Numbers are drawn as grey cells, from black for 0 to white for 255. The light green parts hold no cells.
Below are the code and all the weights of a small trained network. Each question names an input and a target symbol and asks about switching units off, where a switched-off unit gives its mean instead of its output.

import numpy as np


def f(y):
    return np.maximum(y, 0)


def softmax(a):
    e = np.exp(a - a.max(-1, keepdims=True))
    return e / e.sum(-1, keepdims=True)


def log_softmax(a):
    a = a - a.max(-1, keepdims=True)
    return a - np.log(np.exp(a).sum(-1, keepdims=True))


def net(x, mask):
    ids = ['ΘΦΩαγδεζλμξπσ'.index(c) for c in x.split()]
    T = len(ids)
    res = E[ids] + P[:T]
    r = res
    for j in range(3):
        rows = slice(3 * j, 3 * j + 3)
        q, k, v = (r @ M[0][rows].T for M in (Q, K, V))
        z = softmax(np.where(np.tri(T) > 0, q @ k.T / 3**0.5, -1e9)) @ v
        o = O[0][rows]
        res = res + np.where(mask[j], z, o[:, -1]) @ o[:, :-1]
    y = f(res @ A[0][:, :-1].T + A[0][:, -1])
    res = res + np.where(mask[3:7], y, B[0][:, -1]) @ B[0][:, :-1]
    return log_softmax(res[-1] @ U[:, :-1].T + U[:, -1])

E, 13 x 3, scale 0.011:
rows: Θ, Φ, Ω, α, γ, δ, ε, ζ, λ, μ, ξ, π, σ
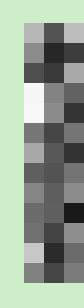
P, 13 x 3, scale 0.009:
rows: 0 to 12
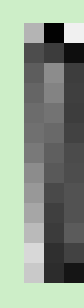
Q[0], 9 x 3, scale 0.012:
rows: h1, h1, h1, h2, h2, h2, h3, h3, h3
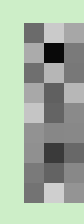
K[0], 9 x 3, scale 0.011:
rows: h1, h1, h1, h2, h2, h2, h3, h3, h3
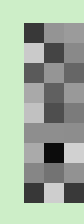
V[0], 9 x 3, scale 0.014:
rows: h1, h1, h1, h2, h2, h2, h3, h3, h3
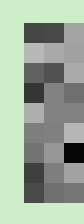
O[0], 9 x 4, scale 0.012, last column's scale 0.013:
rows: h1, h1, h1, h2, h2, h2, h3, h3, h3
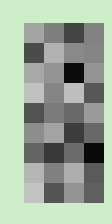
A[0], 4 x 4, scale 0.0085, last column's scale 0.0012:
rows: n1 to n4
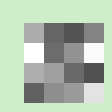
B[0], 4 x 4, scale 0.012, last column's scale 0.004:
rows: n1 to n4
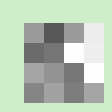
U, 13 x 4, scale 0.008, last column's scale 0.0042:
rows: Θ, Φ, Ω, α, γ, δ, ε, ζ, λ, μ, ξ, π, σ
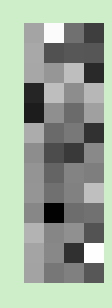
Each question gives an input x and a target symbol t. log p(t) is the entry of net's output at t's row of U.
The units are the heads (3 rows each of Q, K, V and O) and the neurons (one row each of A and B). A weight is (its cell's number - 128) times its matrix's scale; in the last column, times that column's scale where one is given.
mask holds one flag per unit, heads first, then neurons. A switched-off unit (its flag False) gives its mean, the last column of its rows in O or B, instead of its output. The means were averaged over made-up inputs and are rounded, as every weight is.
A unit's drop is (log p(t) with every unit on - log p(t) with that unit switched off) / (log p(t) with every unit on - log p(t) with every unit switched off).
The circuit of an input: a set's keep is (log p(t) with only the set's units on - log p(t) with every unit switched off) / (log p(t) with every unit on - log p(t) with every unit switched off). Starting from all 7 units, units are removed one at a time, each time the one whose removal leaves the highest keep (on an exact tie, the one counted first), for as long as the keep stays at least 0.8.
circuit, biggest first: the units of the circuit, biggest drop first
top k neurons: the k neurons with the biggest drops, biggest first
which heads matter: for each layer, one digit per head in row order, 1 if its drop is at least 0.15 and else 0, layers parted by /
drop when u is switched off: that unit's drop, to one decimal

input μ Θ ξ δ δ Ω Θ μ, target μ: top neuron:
[n1]
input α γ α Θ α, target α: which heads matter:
100
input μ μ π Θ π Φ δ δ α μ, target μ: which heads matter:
001
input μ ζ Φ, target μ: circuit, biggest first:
[h3, h1, n1]
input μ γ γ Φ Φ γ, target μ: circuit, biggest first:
[h3, h1]
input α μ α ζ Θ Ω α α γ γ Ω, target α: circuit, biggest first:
[h1, h3]
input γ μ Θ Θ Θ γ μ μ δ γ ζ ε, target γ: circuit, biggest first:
[h1, h3]
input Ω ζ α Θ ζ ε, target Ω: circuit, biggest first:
[h3, n2, h2]
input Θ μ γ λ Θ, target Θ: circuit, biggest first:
[h3, h1]
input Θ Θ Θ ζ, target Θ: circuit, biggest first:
[h3, h2]
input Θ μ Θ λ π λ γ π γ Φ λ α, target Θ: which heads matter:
001
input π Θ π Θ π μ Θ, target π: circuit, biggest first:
[h1, n2, h2]
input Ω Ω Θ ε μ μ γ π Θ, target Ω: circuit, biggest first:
[h3, n2]
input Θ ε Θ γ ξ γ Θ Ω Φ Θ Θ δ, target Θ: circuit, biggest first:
[h3]
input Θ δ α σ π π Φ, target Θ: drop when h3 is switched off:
1.1
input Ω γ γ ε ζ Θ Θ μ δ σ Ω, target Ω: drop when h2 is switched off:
0.2
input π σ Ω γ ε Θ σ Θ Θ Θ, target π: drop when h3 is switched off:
0.1
